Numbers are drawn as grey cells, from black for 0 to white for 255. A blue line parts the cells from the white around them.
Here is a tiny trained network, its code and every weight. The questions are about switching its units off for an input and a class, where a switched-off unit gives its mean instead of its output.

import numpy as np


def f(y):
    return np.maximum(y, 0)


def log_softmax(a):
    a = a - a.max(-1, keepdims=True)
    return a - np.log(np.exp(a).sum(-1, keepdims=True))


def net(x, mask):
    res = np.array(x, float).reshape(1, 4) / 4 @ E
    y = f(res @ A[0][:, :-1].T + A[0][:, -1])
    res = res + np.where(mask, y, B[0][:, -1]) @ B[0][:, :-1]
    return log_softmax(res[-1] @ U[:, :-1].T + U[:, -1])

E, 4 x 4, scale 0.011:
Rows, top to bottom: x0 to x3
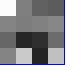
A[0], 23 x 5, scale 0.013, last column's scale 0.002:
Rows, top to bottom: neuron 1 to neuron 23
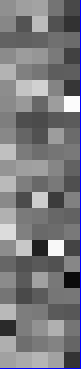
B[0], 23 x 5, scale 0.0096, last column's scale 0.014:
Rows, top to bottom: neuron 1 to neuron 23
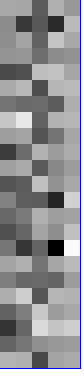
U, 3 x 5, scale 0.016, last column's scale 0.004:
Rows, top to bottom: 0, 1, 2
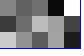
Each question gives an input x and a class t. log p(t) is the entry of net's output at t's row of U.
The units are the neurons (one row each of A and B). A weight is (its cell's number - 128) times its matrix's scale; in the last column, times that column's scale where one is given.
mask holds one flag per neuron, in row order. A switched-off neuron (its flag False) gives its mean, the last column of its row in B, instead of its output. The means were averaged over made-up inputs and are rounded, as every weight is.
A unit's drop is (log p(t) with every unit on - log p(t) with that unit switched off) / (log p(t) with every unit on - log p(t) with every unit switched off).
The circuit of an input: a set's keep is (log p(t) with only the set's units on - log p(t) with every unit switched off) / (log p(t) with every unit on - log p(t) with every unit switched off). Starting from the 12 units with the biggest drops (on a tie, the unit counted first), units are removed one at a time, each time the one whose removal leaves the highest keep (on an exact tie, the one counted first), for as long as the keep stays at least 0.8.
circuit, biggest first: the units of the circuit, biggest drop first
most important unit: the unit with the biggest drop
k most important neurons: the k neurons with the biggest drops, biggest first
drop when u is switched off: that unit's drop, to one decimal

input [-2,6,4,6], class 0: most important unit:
neuron 16
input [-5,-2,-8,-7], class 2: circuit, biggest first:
(neuron 6; neuron 23)
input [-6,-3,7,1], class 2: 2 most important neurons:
(neuron 19; neuron 8)
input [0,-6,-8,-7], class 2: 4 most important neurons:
(neuron 6; neuron 16; neuron 23; neuron 1)
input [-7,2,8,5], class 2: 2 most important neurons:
(neuron 19; neuron 8)
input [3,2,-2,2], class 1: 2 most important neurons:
(neuron 13; neuron 2)
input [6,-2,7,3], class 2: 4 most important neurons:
(neuron 8; neuron 21; neuron 19; neuron 9)
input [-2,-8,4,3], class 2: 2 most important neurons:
(neuron 13; neuron 2)
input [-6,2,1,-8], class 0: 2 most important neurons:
(neuron 13; neuron 2)
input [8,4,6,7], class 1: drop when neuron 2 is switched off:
0.1
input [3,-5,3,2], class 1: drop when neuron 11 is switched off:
0.1
